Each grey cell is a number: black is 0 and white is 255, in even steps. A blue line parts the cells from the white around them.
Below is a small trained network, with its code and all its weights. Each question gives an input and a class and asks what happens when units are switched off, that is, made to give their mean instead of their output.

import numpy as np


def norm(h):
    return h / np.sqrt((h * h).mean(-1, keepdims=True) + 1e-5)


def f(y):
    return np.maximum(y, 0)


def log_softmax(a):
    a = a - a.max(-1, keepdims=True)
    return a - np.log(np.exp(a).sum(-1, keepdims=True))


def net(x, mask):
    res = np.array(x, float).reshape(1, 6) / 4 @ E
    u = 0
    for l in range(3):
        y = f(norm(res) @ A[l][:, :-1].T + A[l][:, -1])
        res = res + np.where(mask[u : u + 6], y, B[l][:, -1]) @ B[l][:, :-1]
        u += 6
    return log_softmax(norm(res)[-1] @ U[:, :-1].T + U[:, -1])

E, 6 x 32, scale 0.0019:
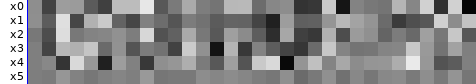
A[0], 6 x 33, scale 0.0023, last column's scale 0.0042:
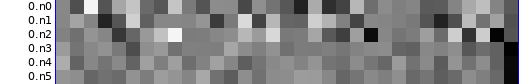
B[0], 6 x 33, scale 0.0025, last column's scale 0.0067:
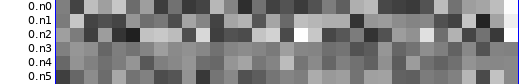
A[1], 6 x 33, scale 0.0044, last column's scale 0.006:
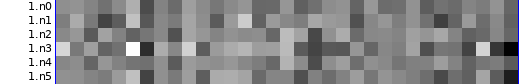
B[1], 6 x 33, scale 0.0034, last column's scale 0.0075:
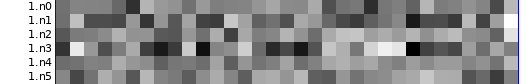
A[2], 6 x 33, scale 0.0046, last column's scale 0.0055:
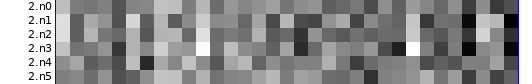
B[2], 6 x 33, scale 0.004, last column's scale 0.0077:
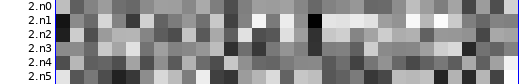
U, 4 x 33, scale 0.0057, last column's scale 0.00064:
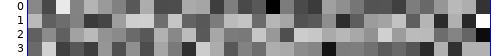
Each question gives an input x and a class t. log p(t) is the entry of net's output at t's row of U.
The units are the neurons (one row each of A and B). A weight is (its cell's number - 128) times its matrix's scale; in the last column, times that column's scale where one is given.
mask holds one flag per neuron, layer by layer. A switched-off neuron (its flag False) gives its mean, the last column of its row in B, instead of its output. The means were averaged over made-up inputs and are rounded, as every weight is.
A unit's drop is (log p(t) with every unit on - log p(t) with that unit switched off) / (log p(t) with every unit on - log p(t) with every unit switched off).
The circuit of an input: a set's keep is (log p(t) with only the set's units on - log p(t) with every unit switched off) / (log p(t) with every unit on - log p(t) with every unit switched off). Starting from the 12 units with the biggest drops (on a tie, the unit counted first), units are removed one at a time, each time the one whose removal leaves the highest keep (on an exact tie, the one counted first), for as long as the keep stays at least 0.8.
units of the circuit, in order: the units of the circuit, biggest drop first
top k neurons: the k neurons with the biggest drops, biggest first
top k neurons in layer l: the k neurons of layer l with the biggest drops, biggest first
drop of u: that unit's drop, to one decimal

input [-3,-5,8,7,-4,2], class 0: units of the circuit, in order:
(0.n0)
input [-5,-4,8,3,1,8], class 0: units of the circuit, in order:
(0.n0, 2.n5)
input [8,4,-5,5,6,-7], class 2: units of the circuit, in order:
(0.n2, 2.n5)
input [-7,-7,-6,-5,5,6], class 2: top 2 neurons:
(1.n2, 0.n1)
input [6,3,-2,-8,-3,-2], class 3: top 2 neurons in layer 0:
(0.n1, 0.n5)
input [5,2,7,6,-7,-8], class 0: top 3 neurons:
(0.n0, 2.n5, 1.n0)
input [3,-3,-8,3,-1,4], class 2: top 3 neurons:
(0.n2, 1.n2, 2.n5)
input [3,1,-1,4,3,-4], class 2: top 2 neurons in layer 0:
(0.n2, 0.n0)
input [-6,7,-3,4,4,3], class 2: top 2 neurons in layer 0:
(0.n1, 0.n0)
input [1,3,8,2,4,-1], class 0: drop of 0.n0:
0.7
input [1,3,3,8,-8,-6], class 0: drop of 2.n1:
0.0
